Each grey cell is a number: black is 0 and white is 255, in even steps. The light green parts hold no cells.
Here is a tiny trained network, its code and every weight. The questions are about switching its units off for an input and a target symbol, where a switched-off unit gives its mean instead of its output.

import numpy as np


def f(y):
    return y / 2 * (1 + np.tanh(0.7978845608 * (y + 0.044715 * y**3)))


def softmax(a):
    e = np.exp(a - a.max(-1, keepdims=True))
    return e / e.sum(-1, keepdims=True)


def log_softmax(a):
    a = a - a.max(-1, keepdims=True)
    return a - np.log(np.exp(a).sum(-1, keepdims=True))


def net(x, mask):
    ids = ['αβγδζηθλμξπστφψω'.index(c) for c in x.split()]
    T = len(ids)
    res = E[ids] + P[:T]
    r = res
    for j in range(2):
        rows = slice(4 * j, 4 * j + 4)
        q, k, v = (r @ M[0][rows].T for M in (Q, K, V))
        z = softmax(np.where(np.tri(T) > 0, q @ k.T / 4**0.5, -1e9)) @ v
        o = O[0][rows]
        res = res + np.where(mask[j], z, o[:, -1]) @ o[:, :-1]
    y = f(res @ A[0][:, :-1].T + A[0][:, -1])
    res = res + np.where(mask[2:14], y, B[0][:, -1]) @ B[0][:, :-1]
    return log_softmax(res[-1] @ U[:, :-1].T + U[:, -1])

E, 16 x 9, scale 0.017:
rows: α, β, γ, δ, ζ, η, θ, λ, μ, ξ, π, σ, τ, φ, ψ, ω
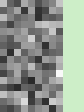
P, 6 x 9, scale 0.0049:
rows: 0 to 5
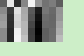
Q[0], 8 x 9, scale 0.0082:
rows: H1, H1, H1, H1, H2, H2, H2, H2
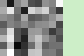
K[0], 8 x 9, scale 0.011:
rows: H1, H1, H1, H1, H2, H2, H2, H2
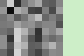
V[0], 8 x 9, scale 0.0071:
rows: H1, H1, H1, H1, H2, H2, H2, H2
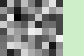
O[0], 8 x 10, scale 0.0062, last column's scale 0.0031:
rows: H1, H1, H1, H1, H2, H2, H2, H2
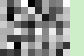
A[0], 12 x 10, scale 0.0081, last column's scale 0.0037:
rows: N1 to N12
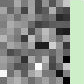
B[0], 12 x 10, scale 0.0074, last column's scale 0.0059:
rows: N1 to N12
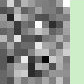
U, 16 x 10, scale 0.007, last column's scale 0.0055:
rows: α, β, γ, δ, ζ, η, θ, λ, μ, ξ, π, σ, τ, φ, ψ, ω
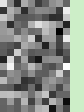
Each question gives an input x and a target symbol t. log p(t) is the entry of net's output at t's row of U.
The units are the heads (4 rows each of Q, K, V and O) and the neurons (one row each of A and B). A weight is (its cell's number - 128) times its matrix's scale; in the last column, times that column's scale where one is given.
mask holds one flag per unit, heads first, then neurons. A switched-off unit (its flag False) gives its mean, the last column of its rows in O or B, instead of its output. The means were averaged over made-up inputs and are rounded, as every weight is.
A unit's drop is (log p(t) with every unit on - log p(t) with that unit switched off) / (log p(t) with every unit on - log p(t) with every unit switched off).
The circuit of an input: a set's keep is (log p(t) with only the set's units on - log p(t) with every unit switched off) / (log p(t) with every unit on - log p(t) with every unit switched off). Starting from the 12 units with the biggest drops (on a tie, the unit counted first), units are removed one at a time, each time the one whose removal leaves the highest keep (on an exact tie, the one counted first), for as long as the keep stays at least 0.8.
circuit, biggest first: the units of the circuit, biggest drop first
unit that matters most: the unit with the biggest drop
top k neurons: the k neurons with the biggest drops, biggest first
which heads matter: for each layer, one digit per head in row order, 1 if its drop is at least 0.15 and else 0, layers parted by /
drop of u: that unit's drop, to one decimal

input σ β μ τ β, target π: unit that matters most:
H2
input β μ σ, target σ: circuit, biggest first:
(H2, H1)
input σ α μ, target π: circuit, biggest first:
(H2, H1)
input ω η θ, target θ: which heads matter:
01
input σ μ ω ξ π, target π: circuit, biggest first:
(H2, H1, N9)
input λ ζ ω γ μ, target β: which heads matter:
10
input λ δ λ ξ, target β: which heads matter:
10
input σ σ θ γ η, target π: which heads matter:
11
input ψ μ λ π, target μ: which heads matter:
10
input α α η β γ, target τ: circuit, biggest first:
(H2, H1)
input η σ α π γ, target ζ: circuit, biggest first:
(H1, H2)
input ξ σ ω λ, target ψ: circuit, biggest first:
(H2, N11)
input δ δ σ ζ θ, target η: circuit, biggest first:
(H1, H2)
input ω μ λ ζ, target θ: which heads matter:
01
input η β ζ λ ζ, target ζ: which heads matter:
11
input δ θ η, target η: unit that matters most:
H1
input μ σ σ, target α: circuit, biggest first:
(H1, H2)
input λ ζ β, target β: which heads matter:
10
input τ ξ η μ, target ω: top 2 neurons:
(N4, N8)
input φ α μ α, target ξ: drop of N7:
0.1
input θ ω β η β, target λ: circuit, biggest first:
(H2)
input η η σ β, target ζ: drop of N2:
-0.1
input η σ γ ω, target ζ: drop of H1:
0.6
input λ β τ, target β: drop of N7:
-0.1
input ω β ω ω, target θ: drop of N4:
0.0
